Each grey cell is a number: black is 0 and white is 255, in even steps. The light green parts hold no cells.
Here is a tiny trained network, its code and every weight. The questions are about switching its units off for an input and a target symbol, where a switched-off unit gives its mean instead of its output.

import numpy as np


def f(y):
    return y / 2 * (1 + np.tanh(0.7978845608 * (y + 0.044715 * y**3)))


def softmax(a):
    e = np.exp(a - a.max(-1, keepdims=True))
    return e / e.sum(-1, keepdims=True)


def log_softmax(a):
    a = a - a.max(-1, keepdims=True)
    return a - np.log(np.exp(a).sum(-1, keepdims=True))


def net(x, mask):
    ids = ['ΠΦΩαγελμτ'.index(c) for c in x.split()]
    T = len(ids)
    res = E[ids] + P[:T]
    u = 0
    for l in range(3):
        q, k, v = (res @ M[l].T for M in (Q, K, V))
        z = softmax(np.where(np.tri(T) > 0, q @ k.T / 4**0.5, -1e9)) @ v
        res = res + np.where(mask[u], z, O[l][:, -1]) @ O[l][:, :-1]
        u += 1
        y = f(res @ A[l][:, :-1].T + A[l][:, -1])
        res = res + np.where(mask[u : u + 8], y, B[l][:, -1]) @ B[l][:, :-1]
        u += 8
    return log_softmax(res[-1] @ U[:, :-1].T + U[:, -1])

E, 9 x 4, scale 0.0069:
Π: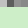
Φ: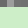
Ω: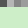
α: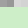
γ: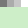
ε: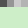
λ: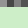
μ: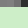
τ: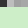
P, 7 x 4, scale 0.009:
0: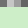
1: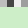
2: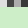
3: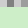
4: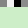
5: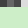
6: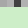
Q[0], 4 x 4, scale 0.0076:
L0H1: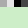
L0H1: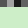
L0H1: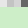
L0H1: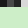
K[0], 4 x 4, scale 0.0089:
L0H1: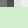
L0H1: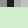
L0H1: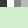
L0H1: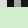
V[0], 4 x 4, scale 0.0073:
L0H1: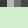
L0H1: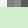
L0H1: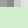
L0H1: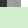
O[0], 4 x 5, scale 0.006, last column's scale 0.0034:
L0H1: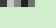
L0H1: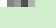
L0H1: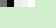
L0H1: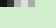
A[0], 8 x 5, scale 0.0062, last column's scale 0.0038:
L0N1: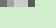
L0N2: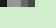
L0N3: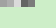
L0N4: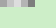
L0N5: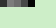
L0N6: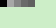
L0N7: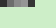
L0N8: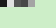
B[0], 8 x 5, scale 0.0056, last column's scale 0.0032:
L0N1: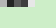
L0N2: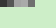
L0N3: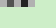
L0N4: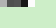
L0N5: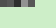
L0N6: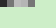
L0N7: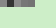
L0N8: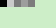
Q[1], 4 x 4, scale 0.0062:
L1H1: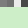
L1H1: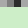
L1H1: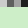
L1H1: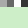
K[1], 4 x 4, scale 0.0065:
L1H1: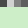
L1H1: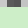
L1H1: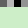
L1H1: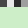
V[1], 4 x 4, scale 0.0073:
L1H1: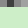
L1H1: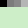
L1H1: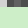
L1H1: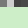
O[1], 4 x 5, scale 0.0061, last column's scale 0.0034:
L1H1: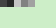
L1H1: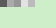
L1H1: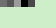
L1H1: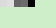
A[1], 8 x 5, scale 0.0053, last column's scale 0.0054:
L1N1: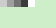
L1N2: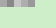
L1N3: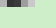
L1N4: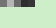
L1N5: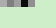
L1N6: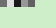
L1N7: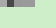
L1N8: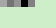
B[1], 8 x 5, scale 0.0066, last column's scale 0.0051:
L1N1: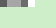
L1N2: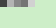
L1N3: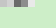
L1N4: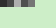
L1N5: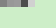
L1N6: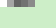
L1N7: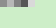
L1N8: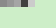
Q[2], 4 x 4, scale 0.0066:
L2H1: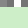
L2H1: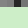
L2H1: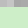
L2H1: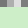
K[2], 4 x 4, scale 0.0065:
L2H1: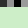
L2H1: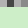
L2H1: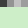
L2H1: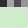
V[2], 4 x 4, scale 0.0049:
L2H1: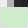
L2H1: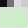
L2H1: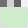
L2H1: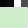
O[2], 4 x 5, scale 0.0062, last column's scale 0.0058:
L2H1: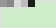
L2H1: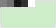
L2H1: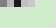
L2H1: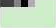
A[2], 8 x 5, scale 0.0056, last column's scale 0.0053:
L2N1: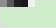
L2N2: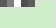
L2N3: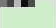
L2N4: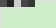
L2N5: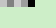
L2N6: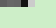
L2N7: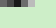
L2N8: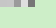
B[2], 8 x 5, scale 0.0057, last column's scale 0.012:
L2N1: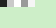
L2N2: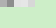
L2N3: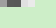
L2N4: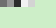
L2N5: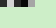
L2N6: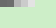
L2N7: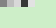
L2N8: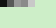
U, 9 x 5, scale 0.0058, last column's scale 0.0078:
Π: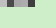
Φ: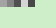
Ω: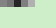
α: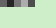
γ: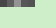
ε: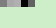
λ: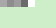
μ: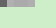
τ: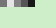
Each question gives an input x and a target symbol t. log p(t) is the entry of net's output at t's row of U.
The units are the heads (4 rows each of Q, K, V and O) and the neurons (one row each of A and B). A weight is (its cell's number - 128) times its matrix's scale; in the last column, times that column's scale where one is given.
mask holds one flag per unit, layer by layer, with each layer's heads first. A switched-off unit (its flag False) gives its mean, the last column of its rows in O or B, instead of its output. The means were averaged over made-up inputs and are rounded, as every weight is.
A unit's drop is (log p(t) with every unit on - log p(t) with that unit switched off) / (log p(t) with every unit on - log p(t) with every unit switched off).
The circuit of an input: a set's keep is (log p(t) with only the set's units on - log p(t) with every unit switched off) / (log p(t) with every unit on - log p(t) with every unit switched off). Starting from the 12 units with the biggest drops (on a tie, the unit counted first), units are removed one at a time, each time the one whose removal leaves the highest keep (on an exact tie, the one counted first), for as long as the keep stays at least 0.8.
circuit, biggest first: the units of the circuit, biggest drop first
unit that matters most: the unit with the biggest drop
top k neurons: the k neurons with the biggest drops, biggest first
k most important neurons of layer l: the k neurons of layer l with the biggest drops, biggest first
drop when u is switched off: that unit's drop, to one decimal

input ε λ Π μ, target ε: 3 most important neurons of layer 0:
L0N8, L0N6, L0N2
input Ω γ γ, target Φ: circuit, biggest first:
L1H1, L0H1, L0N8, L2H1
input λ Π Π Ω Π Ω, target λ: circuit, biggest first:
L0H1, L1H1, L2H1, L2N1
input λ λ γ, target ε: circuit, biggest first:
L0H1, L1H1
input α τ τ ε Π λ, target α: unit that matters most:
L1H1
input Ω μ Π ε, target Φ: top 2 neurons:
L0N8, L1N6
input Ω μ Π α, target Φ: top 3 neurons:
L0N8, L1N6, L2N1
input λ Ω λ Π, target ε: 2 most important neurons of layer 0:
L0N8, L0N1
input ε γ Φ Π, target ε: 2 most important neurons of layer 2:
L2N7, L2N4
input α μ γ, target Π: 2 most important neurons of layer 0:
L0N4, L0N1
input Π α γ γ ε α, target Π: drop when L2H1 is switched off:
0.7
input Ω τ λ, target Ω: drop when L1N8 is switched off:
0.0
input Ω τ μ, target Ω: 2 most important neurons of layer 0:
L0N8, L0N6
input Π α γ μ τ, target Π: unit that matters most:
L2H1
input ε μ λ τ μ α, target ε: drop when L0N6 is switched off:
0.1
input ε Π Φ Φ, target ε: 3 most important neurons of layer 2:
L2N7, L2N4, L2N2
